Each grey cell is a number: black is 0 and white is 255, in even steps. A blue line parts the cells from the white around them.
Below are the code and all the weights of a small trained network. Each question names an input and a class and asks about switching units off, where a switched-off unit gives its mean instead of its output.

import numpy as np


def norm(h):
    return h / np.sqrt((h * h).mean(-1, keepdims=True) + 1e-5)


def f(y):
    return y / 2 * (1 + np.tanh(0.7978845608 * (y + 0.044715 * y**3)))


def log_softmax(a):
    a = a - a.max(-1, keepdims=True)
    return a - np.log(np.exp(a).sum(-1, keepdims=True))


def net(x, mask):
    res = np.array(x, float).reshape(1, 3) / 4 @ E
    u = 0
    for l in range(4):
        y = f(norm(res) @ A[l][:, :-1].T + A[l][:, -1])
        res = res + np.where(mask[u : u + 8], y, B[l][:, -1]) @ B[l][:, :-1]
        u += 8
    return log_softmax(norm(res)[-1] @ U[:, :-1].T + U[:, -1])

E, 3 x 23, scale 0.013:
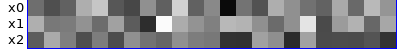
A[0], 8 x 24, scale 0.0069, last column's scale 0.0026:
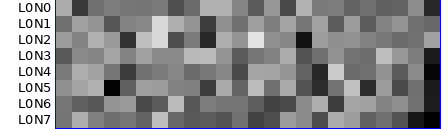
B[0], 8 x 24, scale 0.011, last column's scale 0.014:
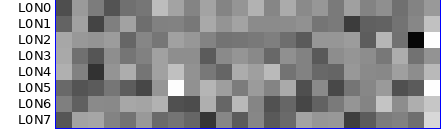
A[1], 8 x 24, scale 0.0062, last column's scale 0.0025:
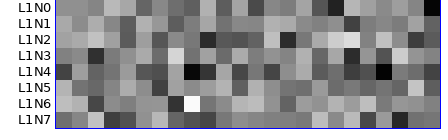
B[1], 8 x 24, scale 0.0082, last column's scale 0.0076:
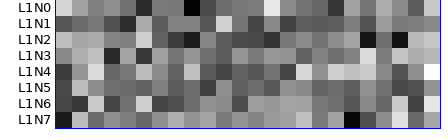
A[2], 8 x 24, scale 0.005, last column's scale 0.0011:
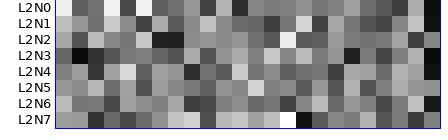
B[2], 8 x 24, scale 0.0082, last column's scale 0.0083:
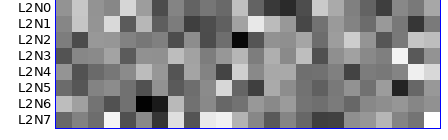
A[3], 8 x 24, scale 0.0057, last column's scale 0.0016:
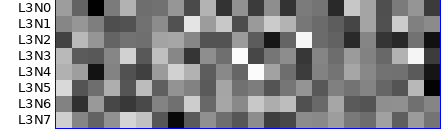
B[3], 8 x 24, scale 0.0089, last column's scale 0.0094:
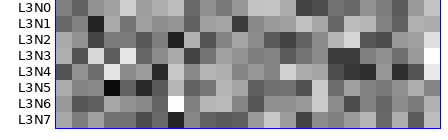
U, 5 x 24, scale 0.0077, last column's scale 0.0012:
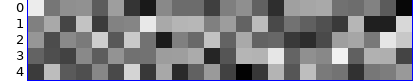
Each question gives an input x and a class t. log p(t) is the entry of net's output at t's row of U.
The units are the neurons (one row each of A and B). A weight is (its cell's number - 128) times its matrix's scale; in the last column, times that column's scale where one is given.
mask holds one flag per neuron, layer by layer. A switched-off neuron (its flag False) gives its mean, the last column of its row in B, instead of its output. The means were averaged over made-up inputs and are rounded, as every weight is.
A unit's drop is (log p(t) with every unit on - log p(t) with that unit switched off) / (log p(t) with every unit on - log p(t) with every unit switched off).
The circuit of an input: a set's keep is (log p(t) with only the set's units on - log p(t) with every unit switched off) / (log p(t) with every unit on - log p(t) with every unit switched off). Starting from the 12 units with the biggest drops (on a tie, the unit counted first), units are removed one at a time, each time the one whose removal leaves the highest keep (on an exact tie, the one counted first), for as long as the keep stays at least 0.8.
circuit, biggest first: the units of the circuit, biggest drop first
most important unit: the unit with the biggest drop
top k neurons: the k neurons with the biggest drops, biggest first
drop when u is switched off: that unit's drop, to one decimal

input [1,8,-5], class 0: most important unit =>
L1N2
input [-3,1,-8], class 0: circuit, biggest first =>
[L1N2; L0N5]
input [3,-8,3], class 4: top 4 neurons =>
[L0N7; L1N4; L0N4; L3N2]
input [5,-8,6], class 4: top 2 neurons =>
[L0N7; L1N4]
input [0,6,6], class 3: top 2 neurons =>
[L0N5; L1N6]
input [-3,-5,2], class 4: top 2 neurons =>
[L0N7; L1N4]
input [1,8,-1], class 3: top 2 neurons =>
[L1N6; L0N2]
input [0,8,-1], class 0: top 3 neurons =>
[L0N5; L1N2; L0N1]
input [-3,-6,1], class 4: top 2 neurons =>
[L1N4; L0N7]
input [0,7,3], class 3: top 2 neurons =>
[L0N5; L1N6]
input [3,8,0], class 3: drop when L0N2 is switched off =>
0.1
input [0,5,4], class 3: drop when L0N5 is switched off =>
0.4
